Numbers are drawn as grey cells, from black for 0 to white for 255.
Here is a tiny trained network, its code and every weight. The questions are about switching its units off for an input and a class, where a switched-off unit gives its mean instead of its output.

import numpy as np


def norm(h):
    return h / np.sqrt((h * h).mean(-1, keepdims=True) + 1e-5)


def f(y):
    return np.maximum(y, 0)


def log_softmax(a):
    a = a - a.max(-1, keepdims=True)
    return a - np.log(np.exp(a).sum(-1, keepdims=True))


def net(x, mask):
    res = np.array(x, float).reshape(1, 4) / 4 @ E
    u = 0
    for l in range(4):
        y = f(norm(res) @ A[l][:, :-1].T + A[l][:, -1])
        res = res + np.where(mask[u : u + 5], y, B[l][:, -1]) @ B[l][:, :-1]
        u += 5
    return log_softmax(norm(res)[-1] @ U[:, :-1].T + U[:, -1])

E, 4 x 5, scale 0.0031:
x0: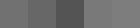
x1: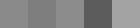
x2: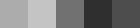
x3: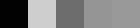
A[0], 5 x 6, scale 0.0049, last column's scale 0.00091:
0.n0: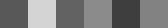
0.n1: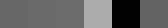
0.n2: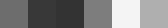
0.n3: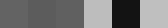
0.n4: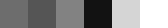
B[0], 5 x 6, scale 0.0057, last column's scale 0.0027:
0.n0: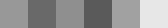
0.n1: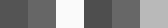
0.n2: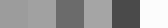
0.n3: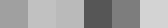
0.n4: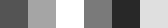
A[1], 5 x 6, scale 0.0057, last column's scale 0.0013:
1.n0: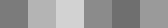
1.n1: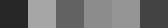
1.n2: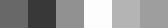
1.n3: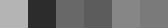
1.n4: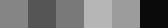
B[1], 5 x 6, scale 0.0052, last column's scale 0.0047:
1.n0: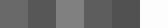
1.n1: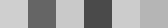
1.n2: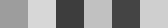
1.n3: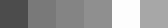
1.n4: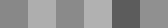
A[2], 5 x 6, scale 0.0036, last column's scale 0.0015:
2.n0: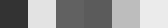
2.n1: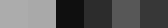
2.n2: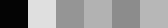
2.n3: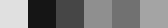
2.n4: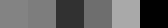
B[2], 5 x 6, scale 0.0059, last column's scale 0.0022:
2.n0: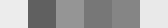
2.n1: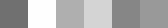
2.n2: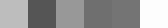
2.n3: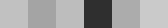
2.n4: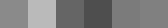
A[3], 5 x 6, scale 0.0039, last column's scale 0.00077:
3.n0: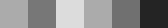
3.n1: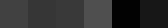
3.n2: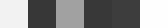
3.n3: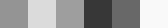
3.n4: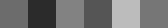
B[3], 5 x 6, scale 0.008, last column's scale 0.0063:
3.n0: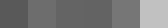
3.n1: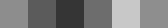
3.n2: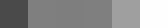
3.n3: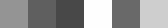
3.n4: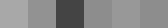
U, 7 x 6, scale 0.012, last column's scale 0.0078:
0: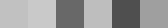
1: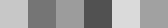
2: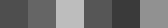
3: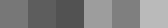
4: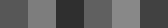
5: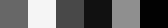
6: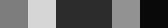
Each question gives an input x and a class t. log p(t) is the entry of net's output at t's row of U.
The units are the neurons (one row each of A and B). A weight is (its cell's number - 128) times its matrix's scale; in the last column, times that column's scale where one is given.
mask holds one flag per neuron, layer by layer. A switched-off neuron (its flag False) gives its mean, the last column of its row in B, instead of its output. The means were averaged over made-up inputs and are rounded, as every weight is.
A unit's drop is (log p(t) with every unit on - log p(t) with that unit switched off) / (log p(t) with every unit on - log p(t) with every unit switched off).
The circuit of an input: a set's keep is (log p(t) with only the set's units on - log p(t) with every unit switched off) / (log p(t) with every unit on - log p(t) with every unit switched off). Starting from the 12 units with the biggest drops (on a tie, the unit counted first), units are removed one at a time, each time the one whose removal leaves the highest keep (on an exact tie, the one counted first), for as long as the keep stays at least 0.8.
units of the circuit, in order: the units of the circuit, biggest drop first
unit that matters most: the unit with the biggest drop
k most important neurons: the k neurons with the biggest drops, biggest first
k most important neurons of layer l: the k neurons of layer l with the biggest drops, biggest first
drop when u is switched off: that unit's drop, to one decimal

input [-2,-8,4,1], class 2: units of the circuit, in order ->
[0.n1]
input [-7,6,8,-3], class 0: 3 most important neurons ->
[3.n3 0.n1 2.n1]
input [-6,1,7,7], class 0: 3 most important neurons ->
[3.n3 1.n3 2.n1]
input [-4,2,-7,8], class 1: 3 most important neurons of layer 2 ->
[2.n2 2.n0 2.n1]
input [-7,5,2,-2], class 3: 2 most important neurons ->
[3.n3 1.n1]
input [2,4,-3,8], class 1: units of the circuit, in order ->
[1.n1 2.n0]
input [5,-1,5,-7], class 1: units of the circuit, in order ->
[1.n3 2.n3]
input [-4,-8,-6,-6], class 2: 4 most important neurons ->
[0.n1 0.n3 3.n3 3.n0]
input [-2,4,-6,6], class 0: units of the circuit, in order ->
[1.n2 3.n2]
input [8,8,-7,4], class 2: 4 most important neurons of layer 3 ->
[3.n3 3.n0 3.n4 3.n1]
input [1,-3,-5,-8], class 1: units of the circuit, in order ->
[2.n3 1.n3]
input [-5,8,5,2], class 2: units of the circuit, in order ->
[0.n4 1.n0]
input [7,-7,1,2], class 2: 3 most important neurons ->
[0.n1 0.n3 1.n2]
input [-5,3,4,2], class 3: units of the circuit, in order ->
[3.n3 1.n2 0.n3]
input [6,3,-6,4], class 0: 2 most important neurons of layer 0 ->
[0.n2 0.n1]
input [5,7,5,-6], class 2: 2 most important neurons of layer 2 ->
[2.n0 2.n1]
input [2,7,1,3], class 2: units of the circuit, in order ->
[0.n4]
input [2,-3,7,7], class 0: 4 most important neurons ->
[3.n3 2.n1 1.n3 2.n3]
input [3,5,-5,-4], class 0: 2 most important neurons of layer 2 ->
[2.n2 2.n3]
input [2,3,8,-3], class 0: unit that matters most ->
2.n1
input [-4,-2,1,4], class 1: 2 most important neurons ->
[0.n4 0.n2]
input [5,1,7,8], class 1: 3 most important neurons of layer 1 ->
[1.n1 1.n2 1.n0]
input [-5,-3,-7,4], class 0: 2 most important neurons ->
[1.n2 0.n4]
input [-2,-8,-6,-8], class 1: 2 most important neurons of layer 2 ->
[2.n3 2.n1]
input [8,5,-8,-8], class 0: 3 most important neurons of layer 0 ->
[0.n2 0.n0 0.n1]
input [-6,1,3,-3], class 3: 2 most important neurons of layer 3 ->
[3.n3 3.n2]
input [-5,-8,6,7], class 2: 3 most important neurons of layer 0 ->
[0.n1 0.n2 0.n0]
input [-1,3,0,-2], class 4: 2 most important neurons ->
[3.n1 1.n1]
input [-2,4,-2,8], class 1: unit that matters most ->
1.n1
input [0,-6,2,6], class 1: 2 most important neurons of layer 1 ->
[1.n1 1.n2]
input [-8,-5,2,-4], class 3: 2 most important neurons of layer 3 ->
[3.n3 3.n2]
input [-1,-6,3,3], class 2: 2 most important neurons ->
[0.n1 0.n3]
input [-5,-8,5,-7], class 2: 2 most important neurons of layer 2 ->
[2.n0 2.n2]
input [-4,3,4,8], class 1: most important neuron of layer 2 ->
[2.n0]
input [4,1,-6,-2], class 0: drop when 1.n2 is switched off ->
0.2
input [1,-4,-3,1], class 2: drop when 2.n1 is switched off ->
-0.1
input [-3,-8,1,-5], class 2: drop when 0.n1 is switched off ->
0.3
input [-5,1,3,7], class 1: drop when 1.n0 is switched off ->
0.0
